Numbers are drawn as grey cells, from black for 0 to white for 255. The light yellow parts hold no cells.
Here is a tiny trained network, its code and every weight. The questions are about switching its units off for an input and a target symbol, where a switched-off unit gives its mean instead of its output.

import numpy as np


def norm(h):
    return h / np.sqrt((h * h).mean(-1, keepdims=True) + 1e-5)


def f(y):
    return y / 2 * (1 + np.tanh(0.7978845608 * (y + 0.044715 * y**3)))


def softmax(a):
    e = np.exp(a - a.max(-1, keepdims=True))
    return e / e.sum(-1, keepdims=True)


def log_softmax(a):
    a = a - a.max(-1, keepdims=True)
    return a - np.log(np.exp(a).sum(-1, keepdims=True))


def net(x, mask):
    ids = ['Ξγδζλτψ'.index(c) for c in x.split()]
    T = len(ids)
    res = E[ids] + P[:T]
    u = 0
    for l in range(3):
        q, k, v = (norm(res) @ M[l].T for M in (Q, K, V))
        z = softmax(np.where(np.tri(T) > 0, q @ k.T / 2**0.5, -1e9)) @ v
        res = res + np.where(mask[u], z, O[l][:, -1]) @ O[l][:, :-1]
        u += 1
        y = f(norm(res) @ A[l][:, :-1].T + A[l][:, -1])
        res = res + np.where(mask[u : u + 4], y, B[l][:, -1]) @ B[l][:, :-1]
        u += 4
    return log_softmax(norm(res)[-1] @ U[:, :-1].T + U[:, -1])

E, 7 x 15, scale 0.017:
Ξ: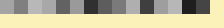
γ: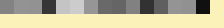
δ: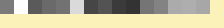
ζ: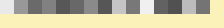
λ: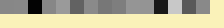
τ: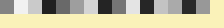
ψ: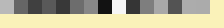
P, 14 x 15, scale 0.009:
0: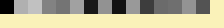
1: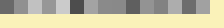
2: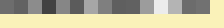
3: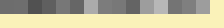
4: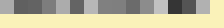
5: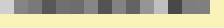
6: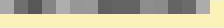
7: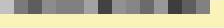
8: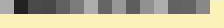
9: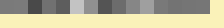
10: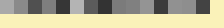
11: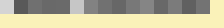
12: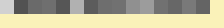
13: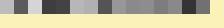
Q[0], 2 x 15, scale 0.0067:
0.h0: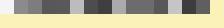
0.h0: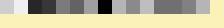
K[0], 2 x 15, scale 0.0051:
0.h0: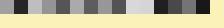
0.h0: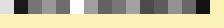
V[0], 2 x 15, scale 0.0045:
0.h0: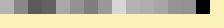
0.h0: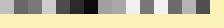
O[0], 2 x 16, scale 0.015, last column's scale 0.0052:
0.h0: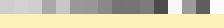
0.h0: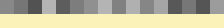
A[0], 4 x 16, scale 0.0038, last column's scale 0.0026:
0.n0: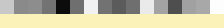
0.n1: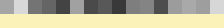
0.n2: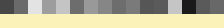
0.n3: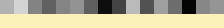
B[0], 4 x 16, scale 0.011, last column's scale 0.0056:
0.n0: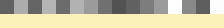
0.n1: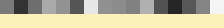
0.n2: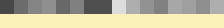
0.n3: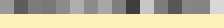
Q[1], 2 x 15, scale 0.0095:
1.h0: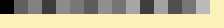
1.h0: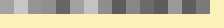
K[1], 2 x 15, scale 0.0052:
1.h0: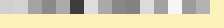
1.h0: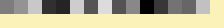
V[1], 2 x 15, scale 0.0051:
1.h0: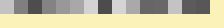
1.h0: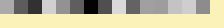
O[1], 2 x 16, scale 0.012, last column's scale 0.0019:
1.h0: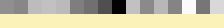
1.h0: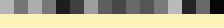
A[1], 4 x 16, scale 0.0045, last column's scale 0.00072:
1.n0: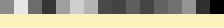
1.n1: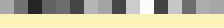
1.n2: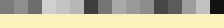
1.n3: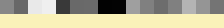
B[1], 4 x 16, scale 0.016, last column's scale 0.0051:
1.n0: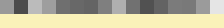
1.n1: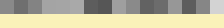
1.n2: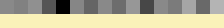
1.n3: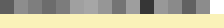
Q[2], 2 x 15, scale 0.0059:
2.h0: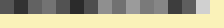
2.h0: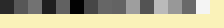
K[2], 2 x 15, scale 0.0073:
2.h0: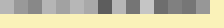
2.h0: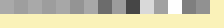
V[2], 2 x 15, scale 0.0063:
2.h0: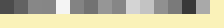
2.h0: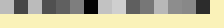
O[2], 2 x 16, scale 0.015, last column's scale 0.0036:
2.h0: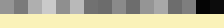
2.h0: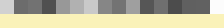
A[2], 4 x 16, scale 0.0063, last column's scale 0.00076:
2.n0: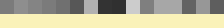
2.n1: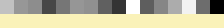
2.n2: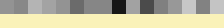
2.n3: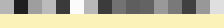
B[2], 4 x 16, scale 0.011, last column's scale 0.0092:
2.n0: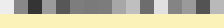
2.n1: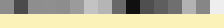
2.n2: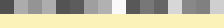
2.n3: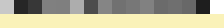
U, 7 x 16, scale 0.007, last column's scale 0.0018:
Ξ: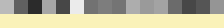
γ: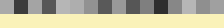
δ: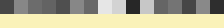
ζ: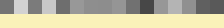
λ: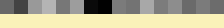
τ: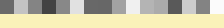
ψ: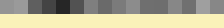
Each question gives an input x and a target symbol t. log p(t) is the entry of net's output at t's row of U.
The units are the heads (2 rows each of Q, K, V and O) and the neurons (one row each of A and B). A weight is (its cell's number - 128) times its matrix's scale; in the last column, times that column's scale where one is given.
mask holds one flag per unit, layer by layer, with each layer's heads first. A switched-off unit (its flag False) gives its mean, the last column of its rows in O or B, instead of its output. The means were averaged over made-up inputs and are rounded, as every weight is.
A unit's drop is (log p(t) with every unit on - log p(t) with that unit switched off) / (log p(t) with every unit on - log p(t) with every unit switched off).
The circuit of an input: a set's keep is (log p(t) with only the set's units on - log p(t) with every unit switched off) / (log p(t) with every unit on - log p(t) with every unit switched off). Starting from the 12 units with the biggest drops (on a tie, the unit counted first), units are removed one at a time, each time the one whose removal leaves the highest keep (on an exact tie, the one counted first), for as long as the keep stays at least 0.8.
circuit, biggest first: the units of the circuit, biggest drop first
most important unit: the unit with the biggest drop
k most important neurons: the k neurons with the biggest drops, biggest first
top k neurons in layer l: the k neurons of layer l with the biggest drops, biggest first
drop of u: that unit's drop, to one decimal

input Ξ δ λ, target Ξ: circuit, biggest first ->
(0.h0)
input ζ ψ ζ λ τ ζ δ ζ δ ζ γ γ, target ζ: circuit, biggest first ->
(1.h0, 2.n2)
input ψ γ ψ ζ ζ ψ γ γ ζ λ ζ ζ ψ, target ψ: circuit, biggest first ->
(2.h0, 1.h0)
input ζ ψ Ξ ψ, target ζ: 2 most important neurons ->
(0.n3, 1.n3)
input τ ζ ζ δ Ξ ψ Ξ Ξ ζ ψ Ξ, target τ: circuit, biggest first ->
(0.h0, 1.h0, 2.n3)
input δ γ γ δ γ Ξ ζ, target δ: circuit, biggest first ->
(1.h0, 0.h0)
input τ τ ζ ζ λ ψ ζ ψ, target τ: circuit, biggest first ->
(1.h0, 2.n1, 0.h0)
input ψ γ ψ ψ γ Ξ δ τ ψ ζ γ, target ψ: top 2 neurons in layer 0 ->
(0.n1, 0.n3)
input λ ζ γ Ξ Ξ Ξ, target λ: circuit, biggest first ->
(2.h0, 0.n3)
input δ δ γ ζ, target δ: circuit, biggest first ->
(1.h0, 2.h0)
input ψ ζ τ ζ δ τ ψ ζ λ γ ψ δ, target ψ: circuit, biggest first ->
(0.h0, 2.h0, 1.h0)
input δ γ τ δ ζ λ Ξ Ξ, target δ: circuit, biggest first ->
(0.h0, 1.h0)
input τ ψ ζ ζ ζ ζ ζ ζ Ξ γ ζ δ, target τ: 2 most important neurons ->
(2.n1, 2.n3)
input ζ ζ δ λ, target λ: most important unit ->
2.h0
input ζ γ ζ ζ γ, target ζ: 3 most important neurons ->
(2.n2, 0.n2, 1.n3)
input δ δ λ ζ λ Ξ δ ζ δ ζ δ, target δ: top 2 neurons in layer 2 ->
(2.n0, 2.n3)
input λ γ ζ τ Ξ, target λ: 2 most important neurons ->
(0.n3, 1.n0)
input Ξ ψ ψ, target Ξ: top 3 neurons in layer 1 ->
(1.n2, 1.n3, 1.n0)
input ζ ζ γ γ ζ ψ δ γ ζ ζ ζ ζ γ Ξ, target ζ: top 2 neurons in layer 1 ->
(1.n3, 1.n1)
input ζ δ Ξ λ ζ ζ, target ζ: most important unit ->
1.h0
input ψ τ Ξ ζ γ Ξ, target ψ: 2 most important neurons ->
(0.n3, 1.n1)
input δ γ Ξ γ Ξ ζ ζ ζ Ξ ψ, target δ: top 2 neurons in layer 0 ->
(0.n2, 0.n1)
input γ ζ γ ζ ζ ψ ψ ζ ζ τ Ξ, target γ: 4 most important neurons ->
(2.n1, 1.n2, 0.n0, 2.n0)
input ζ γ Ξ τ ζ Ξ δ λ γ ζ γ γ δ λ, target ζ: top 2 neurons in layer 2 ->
(2.n2, 2.n0)
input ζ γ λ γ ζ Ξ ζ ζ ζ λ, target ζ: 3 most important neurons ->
(2.n2, 1.n3, 0.n3)
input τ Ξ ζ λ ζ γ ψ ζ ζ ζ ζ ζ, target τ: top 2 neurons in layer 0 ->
(0.n2, 0.n3)
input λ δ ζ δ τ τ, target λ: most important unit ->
2.h0
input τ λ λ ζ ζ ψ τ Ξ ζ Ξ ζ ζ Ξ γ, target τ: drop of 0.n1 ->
0.0
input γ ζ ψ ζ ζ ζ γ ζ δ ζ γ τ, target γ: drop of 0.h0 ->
0.2
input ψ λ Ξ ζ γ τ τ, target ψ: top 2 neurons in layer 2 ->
(2.n1, 2.n0)
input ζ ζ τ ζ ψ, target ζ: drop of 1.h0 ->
0.3
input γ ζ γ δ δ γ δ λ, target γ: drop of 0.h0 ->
0.2
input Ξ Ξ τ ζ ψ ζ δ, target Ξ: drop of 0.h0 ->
0.2
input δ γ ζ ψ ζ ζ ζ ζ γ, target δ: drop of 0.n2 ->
0.1
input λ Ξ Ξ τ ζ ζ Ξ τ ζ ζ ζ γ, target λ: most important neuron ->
(1.n0)
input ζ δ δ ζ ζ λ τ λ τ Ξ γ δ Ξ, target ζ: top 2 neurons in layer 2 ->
(2.n2, 2.n1)
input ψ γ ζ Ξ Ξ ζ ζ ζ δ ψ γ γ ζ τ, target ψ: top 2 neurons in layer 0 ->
(0.n3, 0.n1)
